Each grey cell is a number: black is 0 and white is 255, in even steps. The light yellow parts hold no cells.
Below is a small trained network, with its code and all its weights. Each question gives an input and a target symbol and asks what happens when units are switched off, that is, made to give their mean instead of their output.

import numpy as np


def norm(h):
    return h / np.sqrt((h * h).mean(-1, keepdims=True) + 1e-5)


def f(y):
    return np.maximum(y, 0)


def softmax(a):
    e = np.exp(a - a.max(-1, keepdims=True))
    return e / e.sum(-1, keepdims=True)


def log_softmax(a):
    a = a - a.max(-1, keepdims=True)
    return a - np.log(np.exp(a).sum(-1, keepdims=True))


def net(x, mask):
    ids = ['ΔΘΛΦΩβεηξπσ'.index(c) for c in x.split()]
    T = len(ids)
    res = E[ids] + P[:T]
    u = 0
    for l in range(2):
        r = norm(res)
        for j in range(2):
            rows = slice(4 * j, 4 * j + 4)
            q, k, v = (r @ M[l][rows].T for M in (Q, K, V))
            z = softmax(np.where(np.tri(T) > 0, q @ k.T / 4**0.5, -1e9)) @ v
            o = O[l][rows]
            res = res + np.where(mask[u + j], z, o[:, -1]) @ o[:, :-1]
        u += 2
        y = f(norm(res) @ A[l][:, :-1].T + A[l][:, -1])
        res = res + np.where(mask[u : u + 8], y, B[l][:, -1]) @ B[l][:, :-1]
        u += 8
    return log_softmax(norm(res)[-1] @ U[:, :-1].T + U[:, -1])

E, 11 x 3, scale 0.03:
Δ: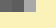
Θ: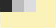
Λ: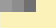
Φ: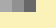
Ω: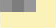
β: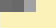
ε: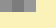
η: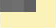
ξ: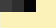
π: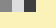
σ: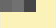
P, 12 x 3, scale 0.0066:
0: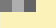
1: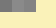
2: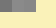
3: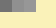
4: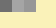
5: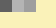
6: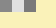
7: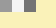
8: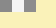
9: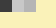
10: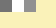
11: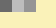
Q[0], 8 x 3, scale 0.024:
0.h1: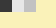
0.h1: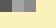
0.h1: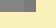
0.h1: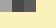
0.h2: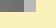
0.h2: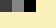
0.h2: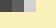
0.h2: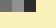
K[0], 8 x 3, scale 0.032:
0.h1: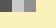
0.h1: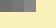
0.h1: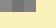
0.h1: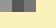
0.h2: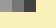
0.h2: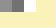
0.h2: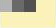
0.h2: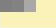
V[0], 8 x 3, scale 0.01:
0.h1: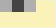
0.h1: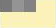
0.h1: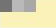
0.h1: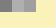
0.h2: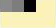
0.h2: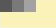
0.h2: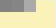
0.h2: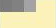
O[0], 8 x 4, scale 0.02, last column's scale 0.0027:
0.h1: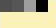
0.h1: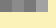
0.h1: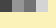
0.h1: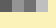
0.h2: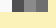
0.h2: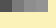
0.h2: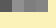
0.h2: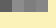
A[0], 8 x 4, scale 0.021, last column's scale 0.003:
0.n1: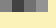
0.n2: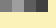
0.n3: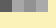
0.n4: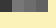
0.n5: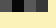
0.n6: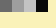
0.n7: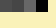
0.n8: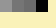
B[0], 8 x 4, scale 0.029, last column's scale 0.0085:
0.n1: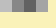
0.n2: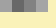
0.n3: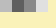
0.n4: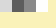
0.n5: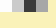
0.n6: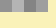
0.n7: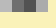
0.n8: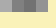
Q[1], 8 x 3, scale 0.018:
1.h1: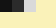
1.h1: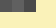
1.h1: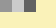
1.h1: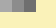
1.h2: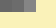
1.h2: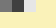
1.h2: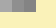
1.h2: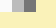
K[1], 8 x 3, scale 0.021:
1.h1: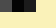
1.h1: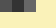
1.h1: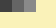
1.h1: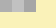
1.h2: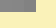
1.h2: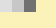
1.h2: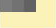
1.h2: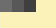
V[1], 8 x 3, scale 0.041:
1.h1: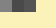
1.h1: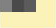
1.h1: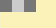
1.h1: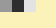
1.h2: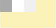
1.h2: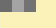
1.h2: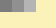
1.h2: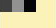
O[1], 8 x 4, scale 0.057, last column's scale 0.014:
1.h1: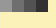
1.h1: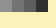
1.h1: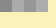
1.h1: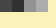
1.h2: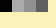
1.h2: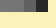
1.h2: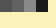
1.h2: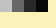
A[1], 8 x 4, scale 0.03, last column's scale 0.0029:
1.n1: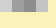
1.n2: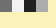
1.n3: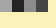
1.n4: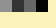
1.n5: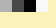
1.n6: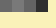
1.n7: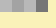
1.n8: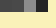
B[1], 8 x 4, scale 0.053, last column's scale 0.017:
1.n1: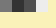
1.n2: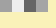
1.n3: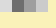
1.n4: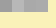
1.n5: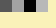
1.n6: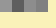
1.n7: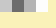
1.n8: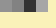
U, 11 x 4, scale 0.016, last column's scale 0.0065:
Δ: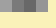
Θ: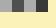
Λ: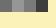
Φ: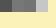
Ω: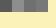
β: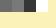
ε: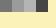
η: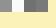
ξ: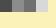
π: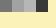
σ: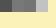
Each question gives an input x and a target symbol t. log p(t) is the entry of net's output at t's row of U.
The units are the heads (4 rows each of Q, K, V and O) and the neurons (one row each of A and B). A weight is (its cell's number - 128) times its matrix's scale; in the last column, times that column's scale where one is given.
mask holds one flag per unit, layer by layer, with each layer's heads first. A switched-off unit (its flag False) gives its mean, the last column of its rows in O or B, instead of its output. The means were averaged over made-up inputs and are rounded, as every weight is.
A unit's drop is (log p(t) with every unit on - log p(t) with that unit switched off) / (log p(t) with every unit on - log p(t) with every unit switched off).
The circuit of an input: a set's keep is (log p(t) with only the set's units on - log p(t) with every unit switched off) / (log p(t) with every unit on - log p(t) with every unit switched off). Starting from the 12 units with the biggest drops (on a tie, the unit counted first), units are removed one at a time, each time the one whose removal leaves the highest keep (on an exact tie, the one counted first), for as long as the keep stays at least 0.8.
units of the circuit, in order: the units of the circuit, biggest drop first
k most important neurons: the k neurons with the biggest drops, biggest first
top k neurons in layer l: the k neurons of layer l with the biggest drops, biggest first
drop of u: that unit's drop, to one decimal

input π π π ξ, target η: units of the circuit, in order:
(1.h1)
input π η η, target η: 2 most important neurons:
(0.n4 0.n3)
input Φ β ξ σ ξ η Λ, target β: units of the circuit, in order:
(1.h2 1.n5)
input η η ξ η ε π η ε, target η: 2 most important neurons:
(0.n5 1.n2)
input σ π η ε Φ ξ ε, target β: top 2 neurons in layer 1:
(1.n5 1.n1)
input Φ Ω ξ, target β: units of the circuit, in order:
(1.n5 1.h1)
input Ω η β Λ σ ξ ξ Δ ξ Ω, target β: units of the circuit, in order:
(1.h2 1.n5)
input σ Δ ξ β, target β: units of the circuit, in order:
(1.n5 1.h2)
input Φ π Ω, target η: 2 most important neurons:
(0.n4 0.n3)
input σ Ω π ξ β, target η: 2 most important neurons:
(0.n5 1.n2)
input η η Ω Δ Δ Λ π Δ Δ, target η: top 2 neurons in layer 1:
(1.n2 1.n3)
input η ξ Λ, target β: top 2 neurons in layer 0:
(0.n4 0.n3)
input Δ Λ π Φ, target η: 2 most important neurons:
(0.n7 1.n2)
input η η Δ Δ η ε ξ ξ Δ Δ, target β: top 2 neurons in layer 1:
(1.n5 1.n7)
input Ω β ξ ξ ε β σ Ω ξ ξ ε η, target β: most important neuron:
(1.n5)
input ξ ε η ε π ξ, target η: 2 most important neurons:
(0.n5 1.n2)
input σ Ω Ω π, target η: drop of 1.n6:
0.0
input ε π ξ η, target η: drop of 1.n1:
-0.3
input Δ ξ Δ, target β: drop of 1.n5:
0.4
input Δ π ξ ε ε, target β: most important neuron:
(0.n2)
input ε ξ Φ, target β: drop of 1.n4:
-0.1
